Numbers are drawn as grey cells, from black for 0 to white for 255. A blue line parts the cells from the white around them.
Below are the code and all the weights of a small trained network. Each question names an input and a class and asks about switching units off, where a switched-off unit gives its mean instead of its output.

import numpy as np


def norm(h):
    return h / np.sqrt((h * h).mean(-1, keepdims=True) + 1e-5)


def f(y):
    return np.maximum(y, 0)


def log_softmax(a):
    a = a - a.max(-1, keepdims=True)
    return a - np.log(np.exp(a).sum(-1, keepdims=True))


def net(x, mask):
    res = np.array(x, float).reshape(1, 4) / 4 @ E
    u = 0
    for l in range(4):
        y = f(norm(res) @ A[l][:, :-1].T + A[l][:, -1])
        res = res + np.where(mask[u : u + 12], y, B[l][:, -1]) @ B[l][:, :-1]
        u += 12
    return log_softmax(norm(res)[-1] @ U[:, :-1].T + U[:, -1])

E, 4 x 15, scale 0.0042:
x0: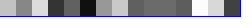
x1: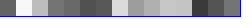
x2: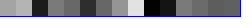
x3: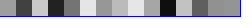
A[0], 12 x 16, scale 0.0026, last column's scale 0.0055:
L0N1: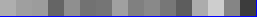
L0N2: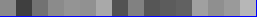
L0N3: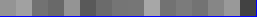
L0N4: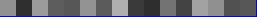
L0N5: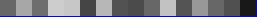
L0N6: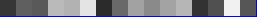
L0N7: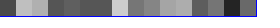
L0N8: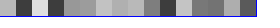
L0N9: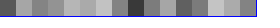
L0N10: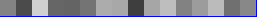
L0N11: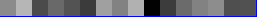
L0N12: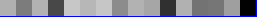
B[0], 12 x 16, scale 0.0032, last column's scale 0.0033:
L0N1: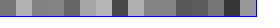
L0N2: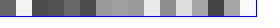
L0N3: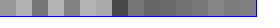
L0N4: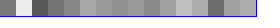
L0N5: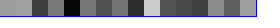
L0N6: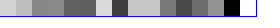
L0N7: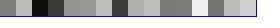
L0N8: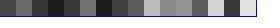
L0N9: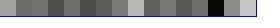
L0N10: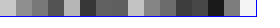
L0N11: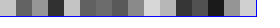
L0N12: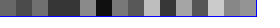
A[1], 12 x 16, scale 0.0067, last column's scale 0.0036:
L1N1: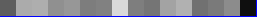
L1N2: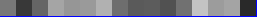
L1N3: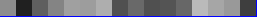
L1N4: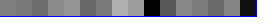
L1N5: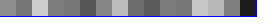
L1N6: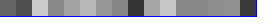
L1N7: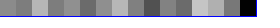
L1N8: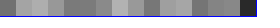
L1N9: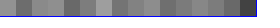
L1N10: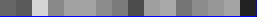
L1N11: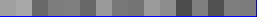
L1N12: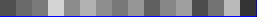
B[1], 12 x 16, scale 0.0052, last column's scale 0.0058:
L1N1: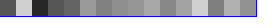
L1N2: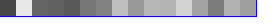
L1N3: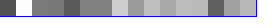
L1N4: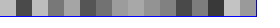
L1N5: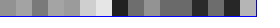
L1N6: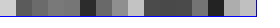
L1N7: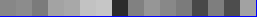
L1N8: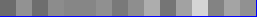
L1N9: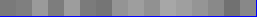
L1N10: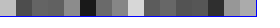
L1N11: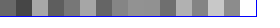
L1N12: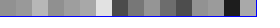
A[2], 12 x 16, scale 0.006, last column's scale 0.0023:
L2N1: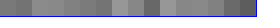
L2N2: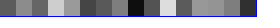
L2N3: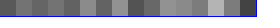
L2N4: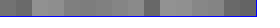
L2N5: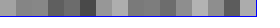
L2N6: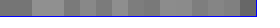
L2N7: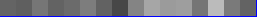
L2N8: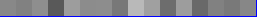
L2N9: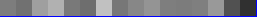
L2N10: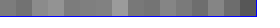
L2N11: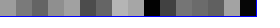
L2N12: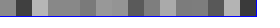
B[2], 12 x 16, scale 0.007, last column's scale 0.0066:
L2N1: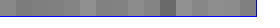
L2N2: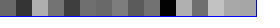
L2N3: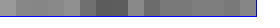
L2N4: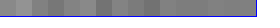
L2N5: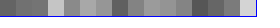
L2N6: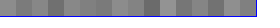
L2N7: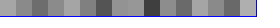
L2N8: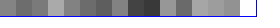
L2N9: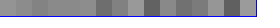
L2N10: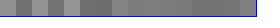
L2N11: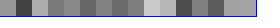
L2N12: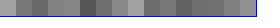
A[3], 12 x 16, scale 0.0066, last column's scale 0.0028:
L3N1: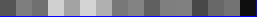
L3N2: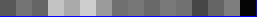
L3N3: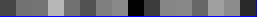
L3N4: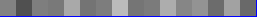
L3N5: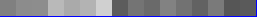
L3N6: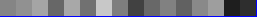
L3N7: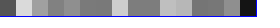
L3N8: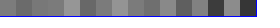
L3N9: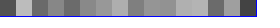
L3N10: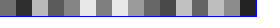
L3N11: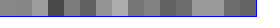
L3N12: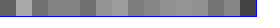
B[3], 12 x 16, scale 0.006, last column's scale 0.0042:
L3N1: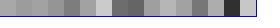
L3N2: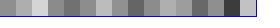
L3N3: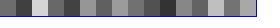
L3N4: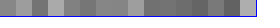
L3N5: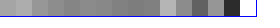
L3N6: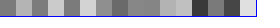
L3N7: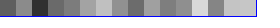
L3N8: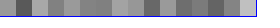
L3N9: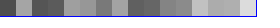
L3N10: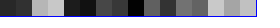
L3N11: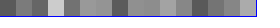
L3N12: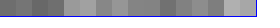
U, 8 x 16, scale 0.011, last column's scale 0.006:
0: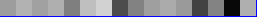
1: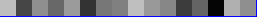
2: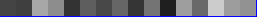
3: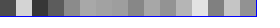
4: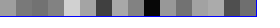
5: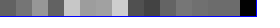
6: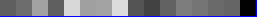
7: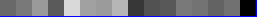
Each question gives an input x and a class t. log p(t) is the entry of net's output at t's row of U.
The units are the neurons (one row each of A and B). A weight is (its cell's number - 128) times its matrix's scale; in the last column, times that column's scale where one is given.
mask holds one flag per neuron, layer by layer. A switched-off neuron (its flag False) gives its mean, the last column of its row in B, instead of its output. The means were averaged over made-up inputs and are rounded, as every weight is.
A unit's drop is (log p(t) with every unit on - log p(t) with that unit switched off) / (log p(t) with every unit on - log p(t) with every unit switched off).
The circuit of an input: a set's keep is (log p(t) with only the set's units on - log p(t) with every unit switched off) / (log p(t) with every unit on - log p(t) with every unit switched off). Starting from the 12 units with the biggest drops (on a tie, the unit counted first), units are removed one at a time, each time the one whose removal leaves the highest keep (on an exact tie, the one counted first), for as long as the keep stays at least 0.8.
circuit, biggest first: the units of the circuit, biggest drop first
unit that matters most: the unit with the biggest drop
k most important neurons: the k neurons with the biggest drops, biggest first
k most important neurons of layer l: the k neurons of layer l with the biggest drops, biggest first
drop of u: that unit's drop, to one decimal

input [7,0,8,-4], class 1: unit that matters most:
L1N4
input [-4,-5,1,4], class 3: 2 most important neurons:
(L1N11; L1N3)
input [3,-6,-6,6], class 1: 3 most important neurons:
(L1N10; L1N6; L1N11)
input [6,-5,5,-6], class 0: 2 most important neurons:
(L1N5; L2N8)
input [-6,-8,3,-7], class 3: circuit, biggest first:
(L1N3; L1N2)
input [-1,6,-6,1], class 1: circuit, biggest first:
(L1N6; L1N10)
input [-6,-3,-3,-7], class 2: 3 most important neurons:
(L2N2; L1N5; L3N3)
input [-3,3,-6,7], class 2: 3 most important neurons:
(L3N10; L0N8; L0N12)
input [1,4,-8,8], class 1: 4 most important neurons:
(L1N6; L1N10; L1N11; L2N2)
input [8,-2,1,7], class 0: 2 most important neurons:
(L1N5; L1N11)
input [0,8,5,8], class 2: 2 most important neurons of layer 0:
(L0N2; L0N8)
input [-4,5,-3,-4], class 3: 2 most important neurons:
(L1N5; L2N5)
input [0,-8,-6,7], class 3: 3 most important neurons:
(L1N3; L1N2; L1N11)
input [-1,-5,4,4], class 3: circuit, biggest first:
(L1N3)
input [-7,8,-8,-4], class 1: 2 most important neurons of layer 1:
(L1N6; L1N10)
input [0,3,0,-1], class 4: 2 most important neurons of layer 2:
(L2N7; L2N8)
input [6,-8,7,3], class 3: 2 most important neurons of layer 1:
(L1N3; L1N2)
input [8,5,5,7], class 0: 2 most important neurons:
(L1N11; L1N5)
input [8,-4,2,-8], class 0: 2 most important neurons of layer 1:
(L1N5; L1N7)
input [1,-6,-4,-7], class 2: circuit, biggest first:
(L2N2)
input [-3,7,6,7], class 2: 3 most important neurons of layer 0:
(L0N2; L0N10; L0N8)
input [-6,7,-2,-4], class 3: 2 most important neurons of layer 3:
(L3N7; L3N9)
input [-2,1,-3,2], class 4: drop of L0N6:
0.9
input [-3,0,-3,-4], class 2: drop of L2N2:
0.6
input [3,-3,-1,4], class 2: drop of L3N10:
0.1
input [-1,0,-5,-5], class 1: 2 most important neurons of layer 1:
(L1N6; L1N10)
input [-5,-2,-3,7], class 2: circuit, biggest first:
(L3N10)
